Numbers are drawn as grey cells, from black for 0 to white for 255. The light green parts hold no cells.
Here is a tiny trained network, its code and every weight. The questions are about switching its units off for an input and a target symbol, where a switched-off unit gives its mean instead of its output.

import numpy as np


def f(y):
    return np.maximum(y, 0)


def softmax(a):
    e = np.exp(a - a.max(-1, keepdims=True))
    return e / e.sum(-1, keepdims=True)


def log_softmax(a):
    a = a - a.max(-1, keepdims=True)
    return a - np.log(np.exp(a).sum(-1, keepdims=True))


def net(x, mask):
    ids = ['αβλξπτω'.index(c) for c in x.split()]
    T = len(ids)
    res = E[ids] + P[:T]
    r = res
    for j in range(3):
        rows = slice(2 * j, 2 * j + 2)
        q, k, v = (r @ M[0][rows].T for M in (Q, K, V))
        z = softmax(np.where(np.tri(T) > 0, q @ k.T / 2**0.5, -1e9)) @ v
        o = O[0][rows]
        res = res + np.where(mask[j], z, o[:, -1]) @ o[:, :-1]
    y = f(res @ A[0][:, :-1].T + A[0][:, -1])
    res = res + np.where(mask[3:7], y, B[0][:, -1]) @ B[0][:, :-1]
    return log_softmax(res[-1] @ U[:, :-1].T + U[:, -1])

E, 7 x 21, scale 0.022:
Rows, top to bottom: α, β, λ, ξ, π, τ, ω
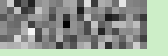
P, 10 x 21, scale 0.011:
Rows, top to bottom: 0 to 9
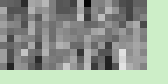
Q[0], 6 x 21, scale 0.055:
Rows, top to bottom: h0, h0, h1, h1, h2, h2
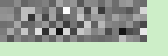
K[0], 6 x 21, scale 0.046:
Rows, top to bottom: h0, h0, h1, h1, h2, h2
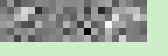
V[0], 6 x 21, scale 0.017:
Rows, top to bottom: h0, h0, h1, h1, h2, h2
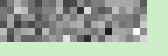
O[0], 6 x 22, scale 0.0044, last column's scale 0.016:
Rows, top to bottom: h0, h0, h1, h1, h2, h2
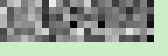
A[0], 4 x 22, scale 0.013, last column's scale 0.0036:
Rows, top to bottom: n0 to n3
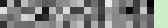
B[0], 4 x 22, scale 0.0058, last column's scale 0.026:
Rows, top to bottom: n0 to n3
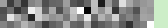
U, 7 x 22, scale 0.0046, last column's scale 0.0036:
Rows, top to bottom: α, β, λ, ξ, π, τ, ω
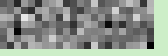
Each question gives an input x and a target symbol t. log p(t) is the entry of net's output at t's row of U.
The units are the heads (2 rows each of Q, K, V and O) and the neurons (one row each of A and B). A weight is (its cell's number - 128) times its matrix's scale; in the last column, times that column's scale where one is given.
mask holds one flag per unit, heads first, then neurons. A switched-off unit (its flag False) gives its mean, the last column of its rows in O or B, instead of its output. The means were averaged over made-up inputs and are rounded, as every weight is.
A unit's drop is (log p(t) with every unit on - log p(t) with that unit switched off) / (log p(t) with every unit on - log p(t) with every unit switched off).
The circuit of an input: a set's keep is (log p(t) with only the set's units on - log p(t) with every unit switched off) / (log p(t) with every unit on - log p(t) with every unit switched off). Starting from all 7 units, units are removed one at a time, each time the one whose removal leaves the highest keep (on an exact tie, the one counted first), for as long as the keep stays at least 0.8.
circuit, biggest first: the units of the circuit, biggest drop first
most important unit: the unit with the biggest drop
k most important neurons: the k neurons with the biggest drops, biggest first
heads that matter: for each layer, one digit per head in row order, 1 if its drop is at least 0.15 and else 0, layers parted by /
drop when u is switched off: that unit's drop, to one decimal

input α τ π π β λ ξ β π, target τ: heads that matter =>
101
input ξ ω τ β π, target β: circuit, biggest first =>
h2; n2
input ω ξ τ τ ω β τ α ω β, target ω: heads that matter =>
110
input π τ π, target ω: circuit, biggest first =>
n0; h2; h1
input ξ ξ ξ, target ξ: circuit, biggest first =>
n3; h0; h1
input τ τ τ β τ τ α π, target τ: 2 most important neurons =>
n2; n3
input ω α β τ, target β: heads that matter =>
111
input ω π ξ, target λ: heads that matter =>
001
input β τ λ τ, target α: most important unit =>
h2
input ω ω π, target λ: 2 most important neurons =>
n3; n1
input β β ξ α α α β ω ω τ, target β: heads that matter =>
011
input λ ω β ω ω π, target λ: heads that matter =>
001
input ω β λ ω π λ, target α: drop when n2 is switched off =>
0.0
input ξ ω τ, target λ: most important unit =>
n3
